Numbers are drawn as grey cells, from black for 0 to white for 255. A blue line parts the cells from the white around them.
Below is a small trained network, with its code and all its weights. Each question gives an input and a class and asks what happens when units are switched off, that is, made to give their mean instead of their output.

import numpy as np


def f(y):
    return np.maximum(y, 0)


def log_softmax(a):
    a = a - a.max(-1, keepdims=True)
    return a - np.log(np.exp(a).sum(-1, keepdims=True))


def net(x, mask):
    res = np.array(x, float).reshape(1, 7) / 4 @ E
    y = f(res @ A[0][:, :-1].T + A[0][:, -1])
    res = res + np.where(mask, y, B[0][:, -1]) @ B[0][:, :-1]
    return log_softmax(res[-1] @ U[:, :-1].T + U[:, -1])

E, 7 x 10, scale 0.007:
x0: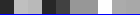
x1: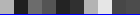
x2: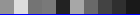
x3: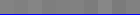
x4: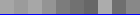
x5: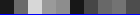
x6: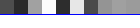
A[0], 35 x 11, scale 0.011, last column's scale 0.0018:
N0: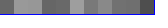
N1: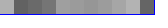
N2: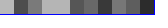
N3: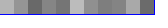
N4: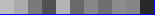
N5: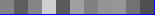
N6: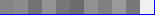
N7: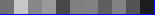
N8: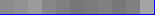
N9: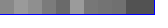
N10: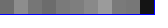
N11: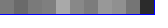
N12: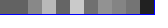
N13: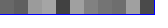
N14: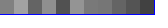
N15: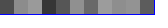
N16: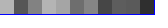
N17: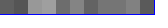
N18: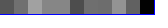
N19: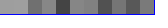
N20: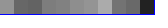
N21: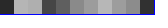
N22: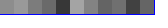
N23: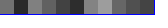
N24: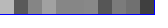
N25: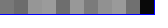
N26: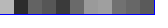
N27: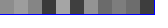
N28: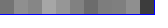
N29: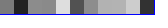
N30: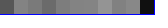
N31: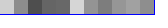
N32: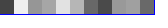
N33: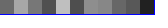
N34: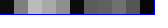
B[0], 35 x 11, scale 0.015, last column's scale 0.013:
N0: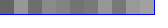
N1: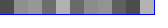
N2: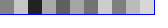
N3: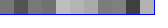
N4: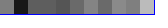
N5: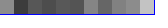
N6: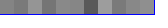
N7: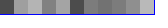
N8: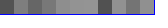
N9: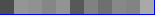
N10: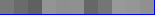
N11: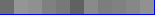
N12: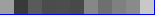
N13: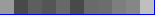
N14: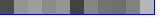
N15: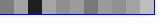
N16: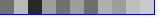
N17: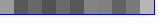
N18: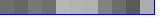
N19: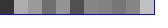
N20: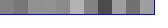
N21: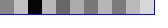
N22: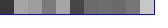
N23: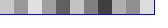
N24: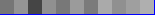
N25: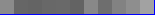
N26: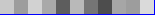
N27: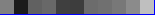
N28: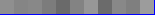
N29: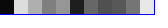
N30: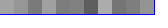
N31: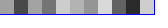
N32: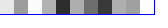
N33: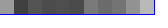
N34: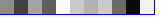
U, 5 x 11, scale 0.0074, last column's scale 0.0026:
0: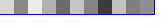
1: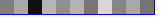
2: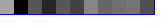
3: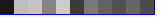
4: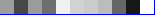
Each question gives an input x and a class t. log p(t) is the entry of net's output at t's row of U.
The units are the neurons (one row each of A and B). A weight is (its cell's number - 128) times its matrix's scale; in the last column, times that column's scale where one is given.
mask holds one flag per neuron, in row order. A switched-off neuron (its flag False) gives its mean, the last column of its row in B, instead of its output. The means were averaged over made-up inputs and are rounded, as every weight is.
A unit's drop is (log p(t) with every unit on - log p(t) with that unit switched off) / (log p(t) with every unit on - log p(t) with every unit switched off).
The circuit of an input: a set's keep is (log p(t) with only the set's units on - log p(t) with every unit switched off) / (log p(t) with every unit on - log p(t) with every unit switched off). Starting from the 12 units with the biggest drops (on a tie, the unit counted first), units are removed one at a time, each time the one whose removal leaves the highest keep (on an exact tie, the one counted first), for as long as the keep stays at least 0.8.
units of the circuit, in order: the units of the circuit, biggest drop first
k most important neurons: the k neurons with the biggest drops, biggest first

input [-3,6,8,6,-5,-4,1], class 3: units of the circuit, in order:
[N22]
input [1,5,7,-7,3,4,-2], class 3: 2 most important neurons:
[N32; N22]
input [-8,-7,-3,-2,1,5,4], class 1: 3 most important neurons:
[N2; N16; N23]
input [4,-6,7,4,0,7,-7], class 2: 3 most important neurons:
[N33; N27; N29]
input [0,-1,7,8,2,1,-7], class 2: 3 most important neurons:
[N27; N33; N29]
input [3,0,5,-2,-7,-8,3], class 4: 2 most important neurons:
[N31; N29]
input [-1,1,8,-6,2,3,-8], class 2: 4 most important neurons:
[N27; N33; N29; N4]
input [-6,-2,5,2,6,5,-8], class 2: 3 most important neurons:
[N27; N33; N4]
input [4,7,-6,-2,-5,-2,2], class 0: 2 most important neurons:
[N26; N23]
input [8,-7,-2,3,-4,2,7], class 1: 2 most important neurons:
[N21; N15]
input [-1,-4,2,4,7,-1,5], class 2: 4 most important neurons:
[N23; N26; N12; N5]
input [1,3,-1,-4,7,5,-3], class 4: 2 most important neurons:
[N32; N34]
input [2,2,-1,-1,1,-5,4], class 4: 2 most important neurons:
[N31; N27]
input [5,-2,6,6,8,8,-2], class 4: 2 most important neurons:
[N34; N29]
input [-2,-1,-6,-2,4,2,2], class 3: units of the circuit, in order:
[N29]
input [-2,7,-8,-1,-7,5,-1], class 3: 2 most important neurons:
[N29; N32]
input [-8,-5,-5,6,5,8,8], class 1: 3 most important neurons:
[N2; N16; N24]
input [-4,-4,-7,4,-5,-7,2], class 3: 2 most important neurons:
[N29; N34]
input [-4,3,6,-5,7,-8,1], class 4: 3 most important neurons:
[N31; N29; N3]
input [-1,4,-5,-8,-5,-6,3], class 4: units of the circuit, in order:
[N31]
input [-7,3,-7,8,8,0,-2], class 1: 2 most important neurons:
[N2; N16]
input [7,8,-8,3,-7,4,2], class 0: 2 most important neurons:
[N23; N26]
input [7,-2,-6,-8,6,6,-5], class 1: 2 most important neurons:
[N21; N15]
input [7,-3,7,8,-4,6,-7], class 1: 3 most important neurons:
[N21; N15; N29]
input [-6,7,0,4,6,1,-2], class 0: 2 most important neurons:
[N23; N26]
